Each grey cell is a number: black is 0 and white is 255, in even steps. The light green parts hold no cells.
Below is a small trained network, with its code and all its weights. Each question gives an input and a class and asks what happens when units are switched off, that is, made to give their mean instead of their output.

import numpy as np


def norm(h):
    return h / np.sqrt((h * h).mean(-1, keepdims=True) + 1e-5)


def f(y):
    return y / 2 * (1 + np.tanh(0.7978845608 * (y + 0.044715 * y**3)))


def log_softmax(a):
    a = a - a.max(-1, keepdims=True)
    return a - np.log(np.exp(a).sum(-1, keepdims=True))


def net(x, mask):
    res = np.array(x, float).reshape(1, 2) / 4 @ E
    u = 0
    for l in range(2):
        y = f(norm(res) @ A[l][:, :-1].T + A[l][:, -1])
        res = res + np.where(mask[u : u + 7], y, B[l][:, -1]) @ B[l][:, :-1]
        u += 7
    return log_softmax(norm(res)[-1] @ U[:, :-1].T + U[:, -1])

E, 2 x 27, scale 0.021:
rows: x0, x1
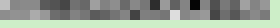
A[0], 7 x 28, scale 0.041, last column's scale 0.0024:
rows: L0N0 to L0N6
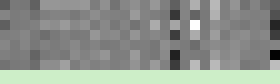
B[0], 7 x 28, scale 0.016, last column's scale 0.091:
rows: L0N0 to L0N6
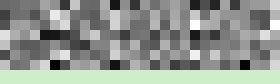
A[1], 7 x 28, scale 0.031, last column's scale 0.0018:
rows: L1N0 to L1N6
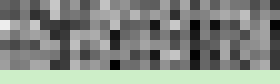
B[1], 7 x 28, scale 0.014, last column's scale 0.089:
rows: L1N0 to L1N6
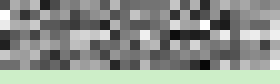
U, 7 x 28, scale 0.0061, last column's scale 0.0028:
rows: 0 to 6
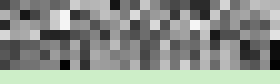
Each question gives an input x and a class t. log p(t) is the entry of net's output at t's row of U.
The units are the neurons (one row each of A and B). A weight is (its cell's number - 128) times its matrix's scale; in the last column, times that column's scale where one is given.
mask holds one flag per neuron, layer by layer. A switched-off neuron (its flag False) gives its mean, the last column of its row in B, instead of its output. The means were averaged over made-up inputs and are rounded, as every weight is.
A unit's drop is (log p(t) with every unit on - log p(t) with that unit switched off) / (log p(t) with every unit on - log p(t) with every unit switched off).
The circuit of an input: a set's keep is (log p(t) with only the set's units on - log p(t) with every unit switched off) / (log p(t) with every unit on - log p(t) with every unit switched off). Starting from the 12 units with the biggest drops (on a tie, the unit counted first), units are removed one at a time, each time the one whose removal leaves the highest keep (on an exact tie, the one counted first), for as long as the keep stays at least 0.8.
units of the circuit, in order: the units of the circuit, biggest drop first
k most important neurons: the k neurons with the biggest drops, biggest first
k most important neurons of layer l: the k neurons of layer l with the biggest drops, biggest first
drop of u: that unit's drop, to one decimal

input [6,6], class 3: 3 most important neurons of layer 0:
(L0N5 L0N2 L0N6)
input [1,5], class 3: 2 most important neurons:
(L0N5 L0N1)
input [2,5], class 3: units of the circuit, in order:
(L0N2 L1N2)
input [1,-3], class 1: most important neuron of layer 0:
(L0N5)
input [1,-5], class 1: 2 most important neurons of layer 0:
(L0N5 L0N1)
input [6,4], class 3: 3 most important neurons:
(L0N5 L0N2 L0N6)
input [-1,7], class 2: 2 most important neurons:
(L1N3 L1N6)
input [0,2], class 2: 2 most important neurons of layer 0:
(L0N6 L0N3)
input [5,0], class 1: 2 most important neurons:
(L0N0 L0N6)
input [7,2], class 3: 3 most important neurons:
(L0N5 L0N6 L0N2)
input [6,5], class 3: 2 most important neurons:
(L0N5 L0N2)
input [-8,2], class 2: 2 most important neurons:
(L0N2 L1N3)
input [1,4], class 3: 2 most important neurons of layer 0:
(L0N5 L0N1)
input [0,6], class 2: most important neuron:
(L0N6)
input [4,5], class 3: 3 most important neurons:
(L0N5 L0N2 L0N6)
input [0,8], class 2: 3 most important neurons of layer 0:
(L0N6 L0N3 L0N0)
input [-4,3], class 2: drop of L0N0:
0.0
